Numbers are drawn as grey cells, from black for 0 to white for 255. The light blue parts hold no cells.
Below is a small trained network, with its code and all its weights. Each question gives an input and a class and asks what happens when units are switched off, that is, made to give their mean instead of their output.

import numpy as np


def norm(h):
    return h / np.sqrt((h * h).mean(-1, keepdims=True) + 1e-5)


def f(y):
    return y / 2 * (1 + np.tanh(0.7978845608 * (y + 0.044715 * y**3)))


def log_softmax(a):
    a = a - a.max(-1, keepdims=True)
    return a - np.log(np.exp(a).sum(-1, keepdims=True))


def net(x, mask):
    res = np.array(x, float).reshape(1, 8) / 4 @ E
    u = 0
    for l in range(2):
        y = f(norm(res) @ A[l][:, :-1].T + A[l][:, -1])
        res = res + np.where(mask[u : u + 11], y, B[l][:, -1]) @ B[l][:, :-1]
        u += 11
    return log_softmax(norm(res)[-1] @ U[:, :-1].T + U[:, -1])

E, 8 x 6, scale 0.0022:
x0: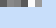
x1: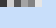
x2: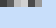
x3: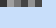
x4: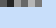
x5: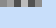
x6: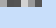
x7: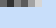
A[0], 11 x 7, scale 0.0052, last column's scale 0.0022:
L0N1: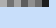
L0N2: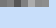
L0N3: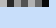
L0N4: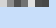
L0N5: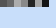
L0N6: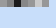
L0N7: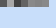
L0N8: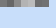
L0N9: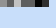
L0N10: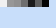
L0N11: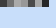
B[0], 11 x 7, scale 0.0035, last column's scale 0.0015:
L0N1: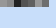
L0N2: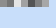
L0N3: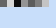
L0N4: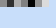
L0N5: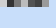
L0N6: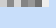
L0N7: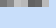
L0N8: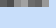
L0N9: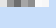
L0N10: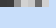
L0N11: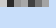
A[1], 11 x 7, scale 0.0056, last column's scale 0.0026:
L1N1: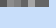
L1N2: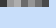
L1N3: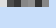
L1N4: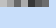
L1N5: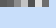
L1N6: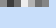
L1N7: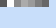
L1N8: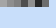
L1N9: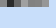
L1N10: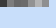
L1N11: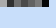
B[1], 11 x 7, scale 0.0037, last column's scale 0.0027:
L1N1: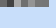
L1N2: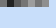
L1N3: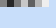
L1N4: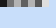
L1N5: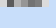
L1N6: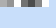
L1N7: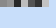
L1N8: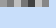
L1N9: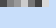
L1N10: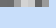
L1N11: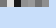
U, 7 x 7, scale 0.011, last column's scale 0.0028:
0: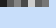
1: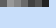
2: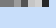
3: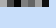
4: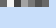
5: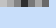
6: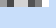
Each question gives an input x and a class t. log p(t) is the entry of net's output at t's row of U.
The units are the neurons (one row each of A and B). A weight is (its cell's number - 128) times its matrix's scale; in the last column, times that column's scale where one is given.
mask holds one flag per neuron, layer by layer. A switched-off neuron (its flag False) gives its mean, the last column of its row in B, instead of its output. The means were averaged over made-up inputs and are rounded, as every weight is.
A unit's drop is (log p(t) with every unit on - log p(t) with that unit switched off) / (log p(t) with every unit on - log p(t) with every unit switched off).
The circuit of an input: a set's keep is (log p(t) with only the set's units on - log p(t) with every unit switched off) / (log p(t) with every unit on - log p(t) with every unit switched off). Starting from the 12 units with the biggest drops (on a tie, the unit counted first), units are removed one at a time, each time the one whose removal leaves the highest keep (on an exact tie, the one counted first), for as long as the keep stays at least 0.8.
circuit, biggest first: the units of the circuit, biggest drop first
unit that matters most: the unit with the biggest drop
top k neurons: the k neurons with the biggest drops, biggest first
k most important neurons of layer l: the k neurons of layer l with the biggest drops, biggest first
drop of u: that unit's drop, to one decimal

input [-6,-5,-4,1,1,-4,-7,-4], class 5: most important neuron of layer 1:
[L1N7]
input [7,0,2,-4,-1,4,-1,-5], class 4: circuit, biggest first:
[L1N7 L1N3]
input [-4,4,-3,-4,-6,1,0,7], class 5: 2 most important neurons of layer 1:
[L1N3 L1N9]
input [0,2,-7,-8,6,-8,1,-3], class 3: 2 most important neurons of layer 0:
[L0N3 L0N4]
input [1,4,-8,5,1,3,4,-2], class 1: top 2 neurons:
[L0N4 L0N7]
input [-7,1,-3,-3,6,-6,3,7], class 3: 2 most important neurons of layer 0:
[L0N10 L0N3]
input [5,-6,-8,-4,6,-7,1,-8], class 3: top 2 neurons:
[L1N3 L0N3]
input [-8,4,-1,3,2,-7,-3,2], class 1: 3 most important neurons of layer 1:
[L1N11 L1N3 L1N6]
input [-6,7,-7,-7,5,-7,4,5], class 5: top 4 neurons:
[L0N6 L0N10 L0N5 L0N11]
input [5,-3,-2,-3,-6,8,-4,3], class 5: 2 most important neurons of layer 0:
[L0N6 L0N3]
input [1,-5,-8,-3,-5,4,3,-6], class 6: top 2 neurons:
[L0N10 L1N3]
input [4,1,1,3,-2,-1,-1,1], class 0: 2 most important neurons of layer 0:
[L0N3 L0N9]
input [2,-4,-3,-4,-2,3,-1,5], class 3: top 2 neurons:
[L1N6 L0N3]
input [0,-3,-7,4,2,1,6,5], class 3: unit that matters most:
L1N11
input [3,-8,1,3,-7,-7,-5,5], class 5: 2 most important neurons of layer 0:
[L0N9 L0N10]
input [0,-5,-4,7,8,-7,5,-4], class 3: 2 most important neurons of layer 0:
[L0N9 L0N3]
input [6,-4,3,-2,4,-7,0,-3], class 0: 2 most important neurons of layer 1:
[L1N5 L1N6]
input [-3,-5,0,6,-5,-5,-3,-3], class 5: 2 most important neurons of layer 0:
[L0N9 L0N3]
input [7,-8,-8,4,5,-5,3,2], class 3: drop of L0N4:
0.3
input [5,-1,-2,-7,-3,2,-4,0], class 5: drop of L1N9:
0.1
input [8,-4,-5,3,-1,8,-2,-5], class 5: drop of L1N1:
0.0
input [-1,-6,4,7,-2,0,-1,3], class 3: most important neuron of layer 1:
[L1N6]
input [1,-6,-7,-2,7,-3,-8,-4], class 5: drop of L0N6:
-0.1
